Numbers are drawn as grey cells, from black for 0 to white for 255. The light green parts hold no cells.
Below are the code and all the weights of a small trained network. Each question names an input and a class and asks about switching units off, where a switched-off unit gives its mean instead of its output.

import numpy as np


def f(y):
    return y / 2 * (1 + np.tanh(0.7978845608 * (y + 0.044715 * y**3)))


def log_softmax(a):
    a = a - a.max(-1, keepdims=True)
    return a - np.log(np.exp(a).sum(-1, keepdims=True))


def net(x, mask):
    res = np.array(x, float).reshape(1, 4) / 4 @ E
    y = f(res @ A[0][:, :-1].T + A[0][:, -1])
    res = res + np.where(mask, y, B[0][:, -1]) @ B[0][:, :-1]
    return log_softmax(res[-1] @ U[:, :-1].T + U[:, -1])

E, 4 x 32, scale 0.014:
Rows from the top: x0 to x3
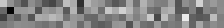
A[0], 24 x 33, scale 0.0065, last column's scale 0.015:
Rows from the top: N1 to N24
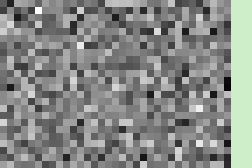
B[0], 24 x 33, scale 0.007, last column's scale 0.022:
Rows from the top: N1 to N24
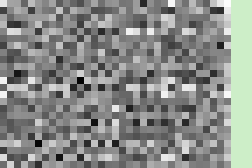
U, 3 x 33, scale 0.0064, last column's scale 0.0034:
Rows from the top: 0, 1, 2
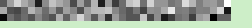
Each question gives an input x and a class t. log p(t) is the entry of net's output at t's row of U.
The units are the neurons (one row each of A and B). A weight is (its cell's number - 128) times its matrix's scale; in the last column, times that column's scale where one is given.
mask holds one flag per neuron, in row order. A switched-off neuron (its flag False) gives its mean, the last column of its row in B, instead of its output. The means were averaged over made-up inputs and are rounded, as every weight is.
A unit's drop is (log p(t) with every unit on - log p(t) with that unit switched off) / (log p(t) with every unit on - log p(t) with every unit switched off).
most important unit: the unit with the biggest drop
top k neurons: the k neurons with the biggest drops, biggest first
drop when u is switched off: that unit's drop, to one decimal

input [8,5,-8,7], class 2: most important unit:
N18
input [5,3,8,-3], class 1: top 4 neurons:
N12, N5, N3, N7
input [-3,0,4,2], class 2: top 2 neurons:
N5, N13
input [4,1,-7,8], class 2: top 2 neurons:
N18, N11
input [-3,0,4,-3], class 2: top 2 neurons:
N5, N13
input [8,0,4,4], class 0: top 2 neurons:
N21, N23
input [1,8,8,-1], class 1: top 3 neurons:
N12, N5, N1
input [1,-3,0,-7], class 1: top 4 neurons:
N5, N13, N21, N4
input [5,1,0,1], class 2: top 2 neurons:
N14, N1
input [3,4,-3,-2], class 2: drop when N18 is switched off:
0.1
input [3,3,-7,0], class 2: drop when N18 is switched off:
0.2
